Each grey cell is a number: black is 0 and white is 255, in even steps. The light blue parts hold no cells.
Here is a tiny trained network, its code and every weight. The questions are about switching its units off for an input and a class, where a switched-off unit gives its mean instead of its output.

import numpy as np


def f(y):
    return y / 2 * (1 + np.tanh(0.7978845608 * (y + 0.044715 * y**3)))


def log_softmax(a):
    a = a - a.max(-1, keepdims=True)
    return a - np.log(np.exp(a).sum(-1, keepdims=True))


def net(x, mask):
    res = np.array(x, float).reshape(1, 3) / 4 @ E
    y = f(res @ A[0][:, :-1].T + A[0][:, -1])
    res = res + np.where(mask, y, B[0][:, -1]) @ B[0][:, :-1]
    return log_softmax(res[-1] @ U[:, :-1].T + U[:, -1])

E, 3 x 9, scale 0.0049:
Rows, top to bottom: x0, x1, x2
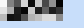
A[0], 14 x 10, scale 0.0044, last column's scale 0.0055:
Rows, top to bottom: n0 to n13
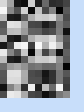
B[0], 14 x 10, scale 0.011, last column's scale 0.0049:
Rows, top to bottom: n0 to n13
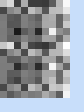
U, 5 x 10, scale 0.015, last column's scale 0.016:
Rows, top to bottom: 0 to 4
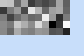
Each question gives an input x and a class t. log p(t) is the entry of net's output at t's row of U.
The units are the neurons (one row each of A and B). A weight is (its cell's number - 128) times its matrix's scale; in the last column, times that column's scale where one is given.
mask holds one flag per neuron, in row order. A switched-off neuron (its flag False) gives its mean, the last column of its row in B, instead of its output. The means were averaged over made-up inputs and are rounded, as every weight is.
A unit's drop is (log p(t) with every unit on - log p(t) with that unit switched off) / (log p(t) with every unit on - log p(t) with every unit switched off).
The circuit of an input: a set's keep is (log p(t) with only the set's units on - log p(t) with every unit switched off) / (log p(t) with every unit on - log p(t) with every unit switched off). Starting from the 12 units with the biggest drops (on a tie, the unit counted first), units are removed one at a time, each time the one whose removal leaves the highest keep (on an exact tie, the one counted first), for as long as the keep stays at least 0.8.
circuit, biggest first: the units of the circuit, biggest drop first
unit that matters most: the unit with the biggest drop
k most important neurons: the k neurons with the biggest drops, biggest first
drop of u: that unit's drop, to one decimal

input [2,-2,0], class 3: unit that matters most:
n0
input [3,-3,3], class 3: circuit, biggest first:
n0, n12, n11, n3
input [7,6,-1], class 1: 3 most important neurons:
n1, n7, n6
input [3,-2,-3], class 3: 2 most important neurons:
n12, n0
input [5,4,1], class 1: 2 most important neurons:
n6, n1
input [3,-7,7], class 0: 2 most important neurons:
n6, n13
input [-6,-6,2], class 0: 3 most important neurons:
n6, n1, n7
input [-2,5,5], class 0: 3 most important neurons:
n0, n13, n3
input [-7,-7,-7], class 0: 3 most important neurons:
n6, n1, n7
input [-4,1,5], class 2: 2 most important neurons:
n1, n7
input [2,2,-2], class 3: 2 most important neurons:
n6, n12
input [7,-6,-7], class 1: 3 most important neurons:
n1, n7, n0
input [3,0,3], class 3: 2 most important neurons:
n12, n11
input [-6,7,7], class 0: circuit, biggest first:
n0
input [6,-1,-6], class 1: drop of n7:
0.5
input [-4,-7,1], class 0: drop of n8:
0.0
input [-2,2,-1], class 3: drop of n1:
0.1
